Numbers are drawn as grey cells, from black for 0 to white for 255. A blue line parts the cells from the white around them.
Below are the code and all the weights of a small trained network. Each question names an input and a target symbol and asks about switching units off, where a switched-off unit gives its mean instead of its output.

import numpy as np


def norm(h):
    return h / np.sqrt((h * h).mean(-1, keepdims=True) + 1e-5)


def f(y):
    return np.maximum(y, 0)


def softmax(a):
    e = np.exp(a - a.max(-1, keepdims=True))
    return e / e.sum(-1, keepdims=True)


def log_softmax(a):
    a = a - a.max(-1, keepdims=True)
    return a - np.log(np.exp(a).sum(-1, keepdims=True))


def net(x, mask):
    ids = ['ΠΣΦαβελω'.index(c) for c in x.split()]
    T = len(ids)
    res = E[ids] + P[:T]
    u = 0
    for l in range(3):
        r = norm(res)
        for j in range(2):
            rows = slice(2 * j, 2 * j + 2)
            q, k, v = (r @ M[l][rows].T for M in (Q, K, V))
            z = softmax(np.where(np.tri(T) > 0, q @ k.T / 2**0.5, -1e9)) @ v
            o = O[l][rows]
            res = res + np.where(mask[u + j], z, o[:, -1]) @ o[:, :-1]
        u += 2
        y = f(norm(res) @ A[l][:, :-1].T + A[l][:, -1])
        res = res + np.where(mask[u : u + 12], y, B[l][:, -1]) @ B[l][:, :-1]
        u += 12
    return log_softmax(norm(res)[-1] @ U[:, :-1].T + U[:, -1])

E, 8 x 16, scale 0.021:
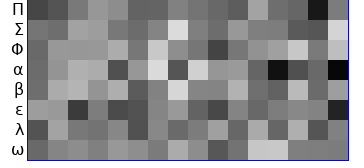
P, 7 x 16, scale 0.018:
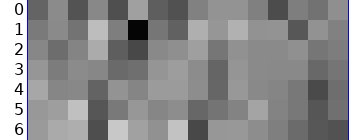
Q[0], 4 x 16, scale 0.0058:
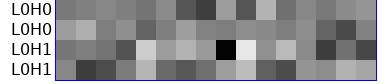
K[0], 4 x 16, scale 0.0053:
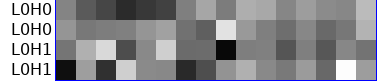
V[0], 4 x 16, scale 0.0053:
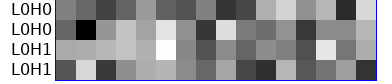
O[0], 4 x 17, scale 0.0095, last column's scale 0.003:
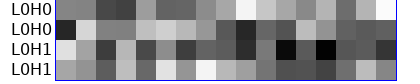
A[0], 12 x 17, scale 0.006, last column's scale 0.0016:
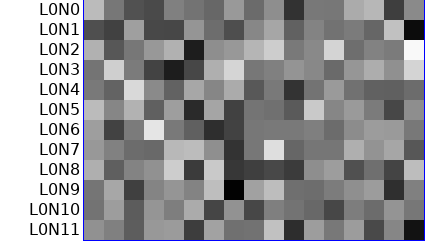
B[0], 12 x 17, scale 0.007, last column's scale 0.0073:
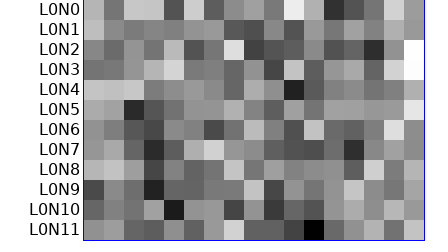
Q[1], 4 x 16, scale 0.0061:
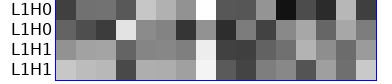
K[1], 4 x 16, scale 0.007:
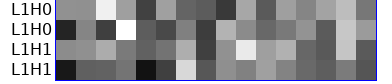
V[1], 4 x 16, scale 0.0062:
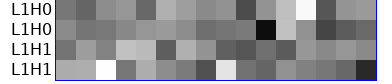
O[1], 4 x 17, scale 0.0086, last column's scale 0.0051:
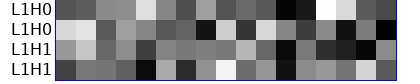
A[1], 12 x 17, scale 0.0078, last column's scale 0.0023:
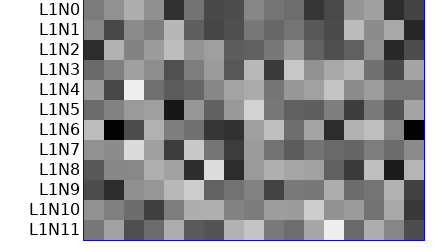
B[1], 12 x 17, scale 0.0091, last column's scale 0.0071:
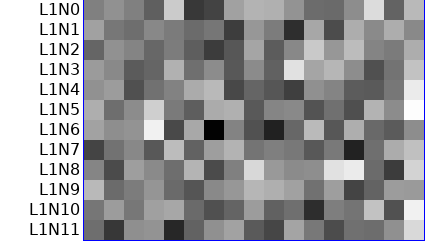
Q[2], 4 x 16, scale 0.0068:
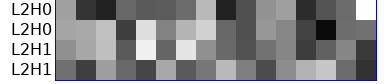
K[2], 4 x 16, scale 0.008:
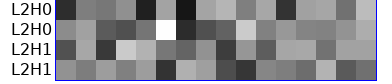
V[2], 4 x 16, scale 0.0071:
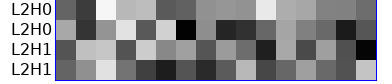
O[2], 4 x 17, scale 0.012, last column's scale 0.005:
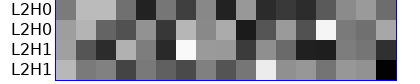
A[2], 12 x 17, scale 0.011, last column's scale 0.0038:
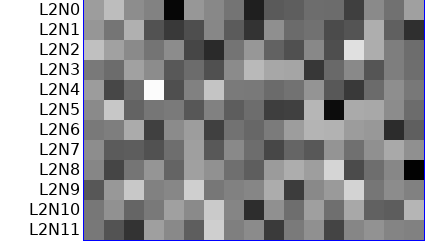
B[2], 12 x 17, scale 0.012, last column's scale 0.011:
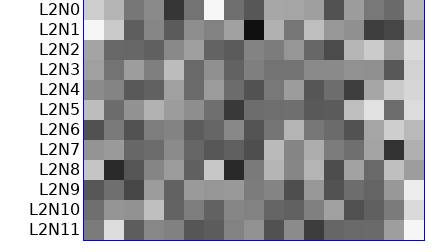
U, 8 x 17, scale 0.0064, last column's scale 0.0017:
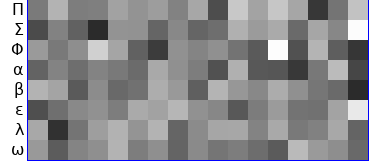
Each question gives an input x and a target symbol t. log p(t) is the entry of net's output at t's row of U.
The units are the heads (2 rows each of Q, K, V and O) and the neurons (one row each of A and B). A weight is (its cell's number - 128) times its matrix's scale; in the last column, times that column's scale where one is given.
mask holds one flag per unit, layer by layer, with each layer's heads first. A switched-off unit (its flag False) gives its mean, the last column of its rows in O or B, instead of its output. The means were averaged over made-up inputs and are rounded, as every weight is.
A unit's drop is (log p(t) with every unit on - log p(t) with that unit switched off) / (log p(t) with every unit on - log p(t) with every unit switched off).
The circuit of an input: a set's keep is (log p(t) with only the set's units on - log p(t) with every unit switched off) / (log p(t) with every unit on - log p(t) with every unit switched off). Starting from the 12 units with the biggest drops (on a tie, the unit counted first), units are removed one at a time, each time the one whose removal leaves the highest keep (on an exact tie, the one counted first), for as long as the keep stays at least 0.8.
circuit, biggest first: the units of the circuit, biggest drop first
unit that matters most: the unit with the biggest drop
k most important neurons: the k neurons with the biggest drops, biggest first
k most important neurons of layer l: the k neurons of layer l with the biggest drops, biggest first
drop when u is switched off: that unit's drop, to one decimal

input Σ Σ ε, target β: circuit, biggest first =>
[L2H0, L2N1, L2N0]
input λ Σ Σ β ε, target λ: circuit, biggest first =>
[L2H0, L2N8]
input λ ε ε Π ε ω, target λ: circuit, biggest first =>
[L2H0, L2N8]
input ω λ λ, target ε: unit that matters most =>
L0H0
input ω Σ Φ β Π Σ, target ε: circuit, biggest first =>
[L2H1, L2N9]
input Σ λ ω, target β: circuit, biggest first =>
[L2H0, L1H1, L2N0]
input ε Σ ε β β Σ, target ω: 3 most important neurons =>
[L1N6, L2N5, L2N2]
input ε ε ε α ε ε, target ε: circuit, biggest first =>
[L0H1, L2H1, L2N9]
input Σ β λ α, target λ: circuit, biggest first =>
[L1N8, L2N8, L2H0]
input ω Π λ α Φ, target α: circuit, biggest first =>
[L1N8, L1H1, L2H1]
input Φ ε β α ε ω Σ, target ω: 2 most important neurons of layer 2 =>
[L2N3, L2N2]
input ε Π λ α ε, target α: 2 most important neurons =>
[L1N8, L2N4]
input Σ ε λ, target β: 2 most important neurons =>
[L2N1, L2N0]
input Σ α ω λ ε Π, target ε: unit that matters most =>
L1H1
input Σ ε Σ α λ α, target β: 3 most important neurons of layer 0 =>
[L0N2, L0N5, L0N11]
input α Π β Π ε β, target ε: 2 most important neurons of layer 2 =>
[L2N9, L2N11]
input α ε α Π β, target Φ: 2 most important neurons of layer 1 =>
[L1N0, L1N5]
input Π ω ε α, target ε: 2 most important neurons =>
[L1N8, L0N2]
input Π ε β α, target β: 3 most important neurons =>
[L1N8, L0N2, L1N4]
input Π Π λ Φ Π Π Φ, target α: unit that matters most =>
L2H1
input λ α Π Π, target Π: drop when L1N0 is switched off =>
0.1
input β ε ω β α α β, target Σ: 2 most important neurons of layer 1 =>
[L1N7, L1N5]
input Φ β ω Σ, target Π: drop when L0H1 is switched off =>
1.3
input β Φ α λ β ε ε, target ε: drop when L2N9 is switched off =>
0.3
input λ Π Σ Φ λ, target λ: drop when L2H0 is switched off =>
1.5
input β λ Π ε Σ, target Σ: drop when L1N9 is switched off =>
0.0
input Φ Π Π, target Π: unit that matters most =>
L0H1
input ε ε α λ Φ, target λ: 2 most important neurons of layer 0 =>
[L0N2, L0N5]
